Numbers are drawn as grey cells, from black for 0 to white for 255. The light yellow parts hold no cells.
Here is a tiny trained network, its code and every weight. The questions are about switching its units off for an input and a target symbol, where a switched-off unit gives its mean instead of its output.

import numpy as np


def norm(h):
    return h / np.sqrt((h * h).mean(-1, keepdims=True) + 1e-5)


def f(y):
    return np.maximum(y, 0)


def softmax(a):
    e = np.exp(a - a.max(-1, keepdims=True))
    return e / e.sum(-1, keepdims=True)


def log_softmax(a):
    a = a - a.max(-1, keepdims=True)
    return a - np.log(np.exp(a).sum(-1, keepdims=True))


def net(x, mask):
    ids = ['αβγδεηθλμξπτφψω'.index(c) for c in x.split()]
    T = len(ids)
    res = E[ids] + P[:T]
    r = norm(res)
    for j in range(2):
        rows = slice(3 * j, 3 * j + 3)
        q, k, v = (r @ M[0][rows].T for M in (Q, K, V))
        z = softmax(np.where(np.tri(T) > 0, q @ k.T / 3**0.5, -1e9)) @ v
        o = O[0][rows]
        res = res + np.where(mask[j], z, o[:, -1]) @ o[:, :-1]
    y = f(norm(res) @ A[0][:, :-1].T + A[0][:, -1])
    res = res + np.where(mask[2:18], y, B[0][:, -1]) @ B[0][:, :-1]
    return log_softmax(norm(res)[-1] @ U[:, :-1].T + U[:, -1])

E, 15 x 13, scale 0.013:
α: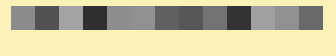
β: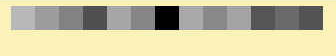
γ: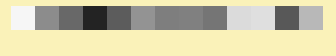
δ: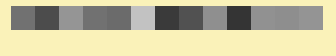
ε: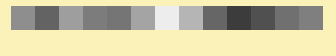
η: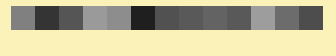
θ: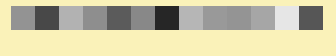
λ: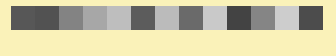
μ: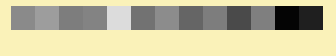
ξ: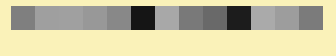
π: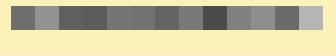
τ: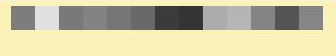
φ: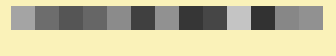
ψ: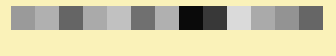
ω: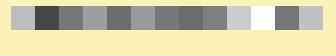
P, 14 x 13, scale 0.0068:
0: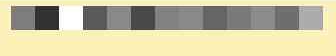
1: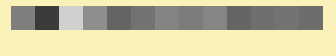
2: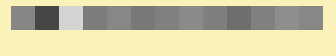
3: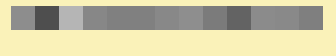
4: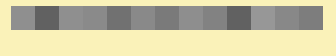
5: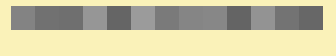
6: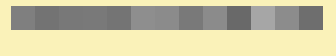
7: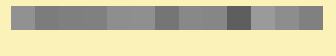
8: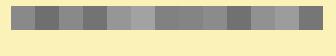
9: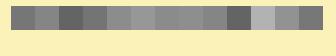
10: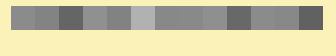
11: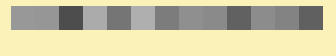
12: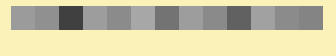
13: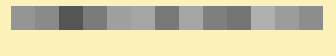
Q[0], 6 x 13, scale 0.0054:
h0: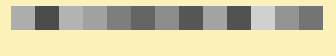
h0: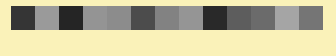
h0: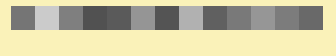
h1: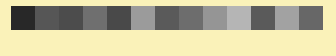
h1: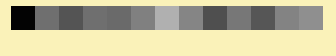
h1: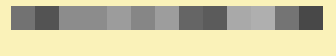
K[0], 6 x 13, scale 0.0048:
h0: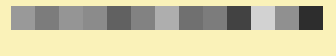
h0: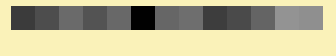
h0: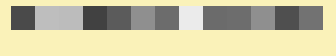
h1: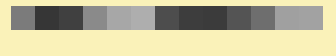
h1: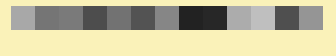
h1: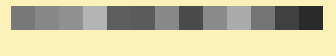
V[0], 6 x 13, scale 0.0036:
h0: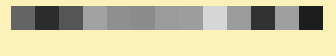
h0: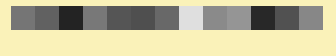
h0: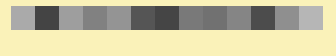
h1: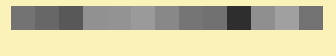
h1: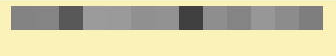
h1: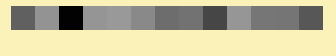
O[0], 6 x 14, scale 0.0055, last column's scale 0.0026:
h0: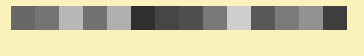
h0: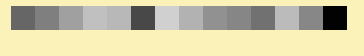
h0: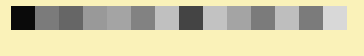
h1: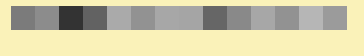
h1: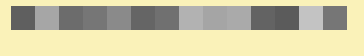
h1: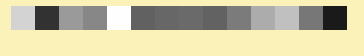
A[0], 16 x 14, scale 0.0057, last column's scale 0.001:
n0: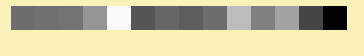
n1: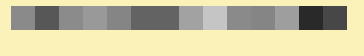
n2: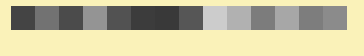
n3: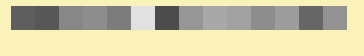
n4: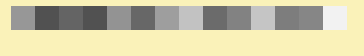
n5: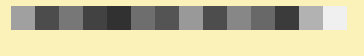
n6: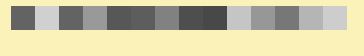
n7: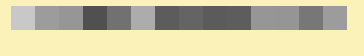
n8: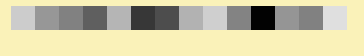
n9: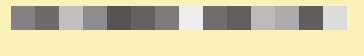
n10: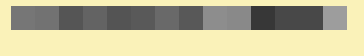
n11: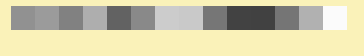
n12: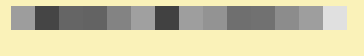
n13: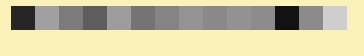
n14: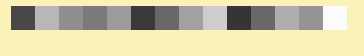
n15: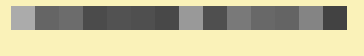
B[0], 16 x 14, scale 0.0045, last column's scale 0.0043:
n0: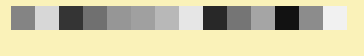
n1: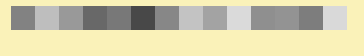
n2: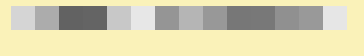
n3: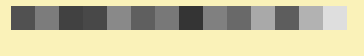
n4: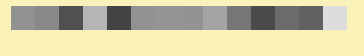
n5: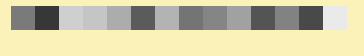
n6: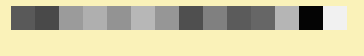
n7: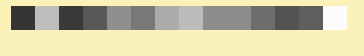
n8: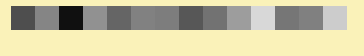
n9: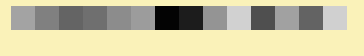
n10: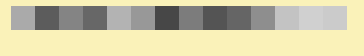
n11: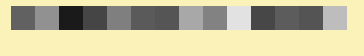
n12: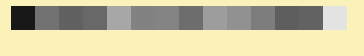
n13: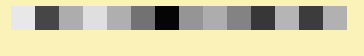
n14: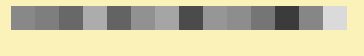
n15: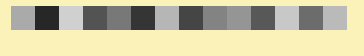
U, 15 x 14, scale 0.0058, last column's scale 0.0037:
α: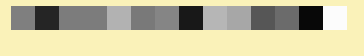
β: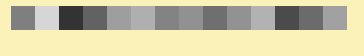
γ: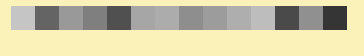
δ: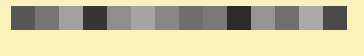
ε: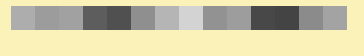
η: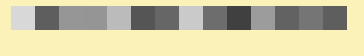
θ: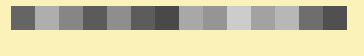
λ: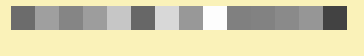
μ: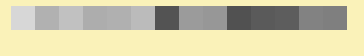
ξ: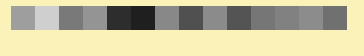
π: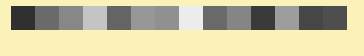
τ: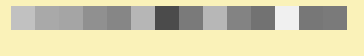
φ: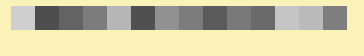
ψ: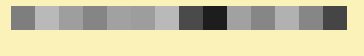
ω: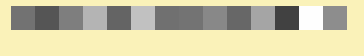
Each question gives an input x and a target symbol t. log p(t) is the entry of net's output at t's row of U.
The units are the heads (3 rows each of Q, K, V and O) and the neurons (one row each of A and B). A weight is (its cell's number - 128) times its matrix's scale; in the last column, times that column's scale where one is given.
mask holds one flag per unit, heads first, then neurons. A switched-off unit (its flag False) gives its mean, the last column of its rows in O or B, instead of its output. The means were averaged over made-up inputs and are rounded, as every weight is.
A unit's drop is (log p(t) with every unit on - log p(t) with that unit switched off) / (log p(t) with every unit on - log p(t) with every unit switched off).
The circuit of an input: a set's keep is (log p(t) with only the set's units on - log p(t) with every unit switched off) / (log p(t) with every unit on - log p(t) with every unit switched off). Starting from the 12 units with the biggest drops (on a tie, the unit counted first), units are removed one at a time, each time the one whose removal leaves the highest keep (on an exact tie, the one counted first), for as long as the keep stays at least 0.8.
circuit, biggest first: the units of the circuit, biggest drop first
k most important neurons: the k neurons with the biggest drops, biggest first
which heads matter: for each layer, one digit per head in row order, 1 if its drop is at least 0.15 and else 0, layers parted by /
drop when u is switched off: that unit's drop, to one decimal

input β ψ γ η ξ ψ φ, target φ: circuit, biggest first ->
n10, n12
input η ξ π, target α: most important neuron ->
n0
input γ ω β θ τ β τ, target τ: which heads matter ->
00
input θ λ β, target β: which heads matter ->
10
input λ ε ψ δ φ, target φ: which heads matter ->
00
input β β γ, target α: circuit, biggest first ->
n5, h1
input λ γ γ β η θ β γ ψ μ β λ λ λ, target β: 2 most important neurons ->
n0, n5
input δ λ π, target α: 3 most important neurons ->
n0, n5, n13
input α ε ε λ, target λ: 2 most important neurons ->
n1, n6
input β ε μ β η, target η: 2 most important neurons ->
n0, n2
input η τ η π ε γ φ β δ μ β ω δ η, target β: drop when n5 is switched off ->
0.2
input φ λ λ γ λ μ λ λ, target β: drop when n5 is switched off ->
0.1
